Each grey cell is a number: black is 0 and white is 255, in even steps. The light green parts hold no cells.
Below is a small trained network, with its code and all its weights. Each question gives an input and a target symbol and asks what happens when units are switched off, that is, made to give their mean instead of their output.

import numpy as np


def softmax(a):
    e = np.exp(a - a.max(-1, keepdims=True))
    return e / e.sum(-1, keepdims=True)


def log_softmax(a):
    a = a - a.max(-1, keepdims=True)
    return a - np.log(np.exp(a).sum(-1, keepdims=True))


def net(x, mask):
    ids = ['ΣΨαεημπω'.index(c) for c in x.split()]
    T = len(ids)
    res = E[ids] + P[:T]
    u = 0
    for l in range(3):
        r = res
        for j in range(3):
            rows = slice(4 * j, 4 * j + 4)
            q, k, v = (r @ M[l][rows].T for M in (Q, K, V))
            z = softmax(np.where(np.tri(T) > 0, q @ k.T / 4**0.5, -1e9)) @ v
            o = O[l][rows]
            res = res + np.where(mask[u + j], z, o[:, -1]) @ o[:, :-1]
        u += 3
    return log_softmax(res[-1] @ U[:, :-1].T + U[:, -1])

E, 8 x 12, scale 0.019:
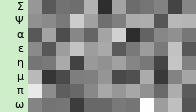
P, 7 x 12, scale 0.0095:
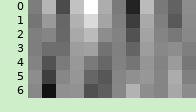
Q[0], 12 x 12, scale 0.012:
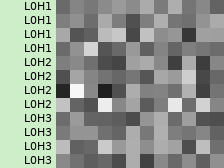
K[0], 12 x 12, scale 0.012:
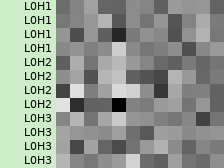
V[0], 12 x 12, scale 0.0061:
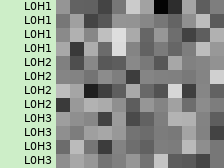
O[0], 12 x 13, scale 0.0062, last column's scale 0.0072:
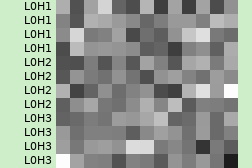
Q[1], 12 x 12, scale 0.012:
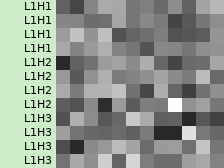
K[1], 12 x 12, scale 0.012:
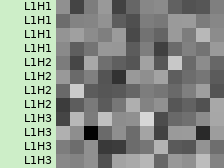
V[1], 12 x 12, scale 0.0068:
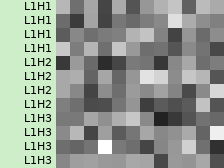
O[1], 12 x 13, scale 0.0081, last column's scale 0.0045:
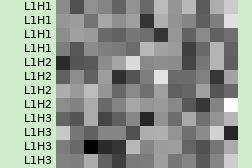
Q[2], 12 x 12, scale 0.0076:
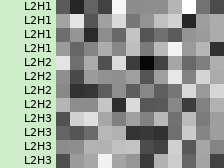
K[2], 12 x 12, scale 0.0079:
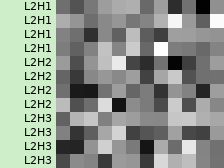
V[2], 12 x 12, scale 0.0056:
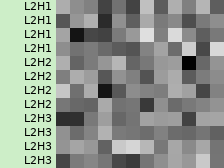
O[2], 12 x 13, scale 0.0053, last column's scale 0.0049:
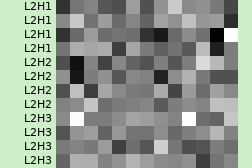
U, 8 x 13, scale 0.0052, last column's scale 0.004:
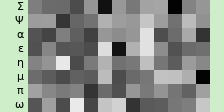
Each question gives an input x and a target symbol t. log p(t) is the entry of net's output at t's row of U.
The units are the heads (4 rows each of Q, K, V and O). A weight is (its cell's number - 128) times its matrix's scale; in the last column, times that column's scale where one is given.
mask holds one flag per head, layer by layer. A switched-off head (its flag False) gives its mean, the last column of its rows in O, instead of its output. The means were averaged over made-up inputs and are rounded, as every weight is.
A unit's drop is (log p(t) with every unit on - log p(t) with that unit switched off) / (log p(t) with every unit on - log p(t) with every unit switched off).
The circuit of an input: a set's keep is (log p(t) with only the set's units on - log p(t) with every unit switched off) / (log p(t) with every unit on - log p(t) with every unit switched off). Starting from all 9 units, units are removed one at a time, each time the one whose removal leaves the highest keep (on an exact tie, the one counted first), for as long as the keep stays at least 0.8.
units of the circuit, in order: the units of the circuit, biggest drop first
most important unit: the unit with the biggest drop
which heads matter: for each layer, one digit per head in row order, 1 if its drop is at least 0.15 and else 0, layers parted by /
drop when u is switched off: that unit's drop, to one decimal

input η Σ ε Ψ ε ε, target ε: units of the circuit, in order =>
(L1H3)
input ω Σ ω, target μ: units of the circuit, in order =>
(L0H2, L1H2)
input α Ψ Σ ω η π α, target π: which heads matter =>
100 / 111 / 000
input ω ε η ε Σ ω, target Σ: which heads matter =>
001 / 010 / 100
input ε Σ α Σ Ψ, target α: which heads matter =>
100 / 001 / 010
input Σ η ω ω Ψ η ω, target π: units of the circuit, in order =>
(L1H2, L0H1, L0H3)
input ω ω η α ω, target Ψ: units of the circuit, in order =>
(L2H1, L1H3)
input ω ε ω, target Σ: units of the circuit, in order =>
(L2H1, L1H2)
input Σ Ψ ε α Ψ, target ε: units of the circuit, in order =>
(L1H3, L0H2)
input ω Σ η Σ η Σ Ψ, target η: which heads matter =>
010 / 001 / 000
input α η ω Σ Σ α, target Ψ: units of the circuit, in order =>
(L2H1, L1H3, L0H1)
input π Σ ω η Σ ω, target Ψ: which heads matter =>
111 / 001 / 100
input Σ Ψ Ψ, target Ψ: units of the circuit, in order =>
(L0H1, L1H3)
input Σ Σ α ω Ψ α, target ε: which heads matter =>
000 / 101 / 100
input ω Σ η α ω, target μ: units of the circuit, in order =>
(L1H2, L0H2, L2H2)
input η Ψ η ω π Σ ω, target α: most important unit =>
L0H3
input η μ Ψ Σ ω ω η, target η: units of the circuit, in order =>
(L1H3, L0H2)
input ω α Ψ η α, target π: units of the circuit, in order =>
(L1H2, L0H1)
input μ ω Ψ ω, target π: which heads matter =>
000 / 010 / 000
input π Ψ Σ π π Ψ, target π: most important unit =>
L1H2
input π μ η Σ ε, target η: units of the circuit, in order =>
(L1H3, L2H2)
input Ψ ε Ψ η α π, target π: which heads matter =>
010 / 010 / 000
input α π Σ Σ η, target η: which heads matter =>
000 / 001 / 000
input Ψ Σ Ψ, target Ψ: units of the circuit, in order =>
(L0H1, L2H1)
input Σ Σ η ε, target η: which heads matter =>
000 / 001 / 000
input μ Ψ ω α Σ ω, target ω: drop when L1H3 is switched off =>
0.5
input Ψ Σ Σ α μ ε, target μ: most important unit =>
L0H2
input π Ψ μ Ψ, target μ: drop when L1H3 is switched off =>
0.1
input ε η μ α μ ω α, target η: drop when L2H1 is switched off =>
0.0
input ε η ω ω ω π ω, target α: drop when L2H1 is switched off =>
0.2
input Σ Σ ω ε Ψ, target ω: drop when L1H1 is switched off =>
0.2
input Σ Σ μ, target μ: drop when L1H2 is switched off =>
0.1
